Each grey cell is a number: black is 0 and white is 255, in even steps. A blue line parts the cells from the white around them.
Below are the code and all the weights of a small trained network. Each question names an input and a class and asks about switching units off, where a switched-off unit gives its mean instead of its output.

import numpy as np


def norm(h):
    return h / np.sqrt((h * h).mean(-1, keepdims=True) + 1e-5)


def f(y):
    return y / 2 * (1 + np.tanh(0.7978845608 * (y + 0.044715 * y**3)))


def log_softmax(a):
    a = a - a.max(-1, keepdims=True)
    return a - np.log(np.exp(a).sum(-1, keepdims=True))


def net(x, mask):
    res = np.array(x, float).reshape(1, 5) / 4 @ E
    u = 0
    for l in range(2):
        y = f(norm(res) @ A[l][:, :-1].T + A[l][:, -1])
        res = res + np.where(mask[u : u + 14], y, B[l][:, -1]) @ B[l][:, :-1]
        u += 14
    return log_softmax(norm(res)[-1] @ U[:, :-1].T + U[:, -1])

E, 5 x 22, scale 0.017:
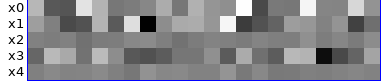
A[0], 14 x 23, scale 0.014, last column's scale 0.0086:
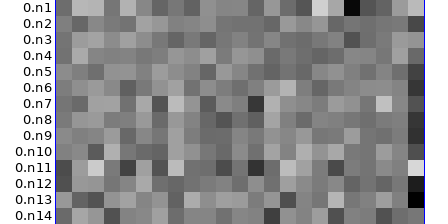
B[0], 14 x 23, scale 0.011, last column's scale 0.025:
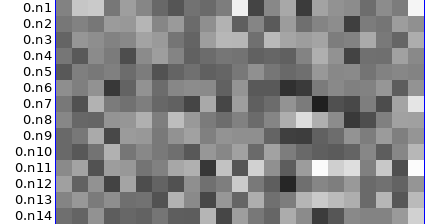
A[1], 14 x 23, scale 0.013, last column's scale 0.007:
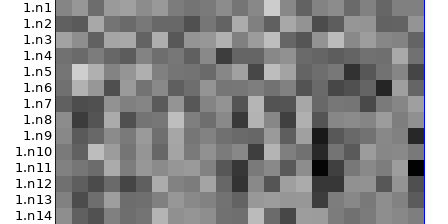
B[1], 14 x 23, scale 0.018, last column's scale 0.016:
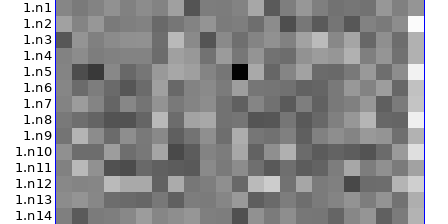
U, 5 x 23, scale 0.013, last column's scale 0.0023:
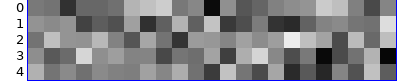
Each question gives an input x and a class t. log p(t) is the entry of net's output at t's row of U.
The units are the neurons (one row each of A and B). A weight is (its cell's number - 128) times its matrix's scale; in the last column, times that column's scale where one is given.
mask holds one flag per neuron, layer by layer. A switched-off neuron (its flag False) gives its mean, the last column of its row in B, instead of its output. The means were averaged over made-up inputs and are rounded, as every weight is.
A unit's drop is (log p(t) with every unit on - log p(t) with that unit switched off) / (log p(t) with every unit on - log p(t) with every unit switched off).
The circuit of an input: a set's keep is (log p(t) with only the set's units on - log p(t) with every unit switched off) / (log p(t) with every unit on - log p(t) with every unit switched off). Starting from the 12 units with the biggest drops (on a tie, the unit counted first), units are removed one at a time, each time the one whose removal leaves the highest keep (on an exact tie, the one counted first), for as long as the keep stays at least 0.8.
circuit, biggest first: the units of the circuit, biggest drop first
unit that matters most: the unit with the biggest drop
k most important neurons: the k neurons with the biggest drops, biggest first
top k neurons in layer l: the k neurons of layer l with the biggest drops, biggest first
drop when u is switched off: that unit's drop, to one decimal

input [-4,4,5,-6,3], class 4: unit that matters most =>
1.n12
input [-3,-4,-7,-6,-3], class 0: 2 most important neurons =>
0.n11, 0.n1
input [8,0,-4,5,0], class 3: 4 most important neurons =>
0.n11, 0.n10, 0.n7, 1.n5
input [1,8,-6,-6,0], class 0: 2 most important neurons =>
0.n7, 0.n1
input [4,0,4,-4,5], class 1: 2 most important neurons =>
0.n11, 0.n1
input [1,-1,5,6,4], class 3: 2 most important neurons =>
0.n11, 1.n5
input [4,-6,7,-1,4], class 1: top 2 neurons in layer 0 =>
0.n1, 0.n7
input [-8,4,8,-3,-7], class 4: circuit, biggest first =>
0.n1, 1.n12
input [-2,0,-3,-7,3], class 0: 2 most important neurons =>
0.n7, 0.n1
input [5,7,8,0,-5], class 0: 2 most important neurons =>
0.n1, 0.n13
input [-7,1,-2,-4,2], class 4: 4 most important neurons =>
0.n14, 0.n1, 1.n12, 0.n13
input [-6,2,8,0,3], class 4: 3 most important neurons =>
0.n1, 0.n14, 1.n12
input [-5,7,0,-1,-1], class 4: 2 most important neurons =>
0.n1, 1.n12
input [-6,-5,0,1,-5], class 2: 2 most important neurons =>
0.n11, 1.n5
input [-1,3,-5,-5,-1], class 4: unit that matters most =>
0.n11
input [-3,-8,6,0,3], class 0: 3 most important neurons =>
0.n11, 0.n1, 1.n8
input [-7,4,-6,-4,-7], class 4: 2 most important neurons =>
1.n12, 0.n1
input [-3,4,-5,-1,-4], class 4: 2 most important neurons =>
0.n1, 1.n12
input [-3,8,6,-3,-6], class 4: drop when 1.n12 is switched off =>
0.4
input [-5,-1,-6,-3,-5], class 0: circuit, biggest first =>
0.n11
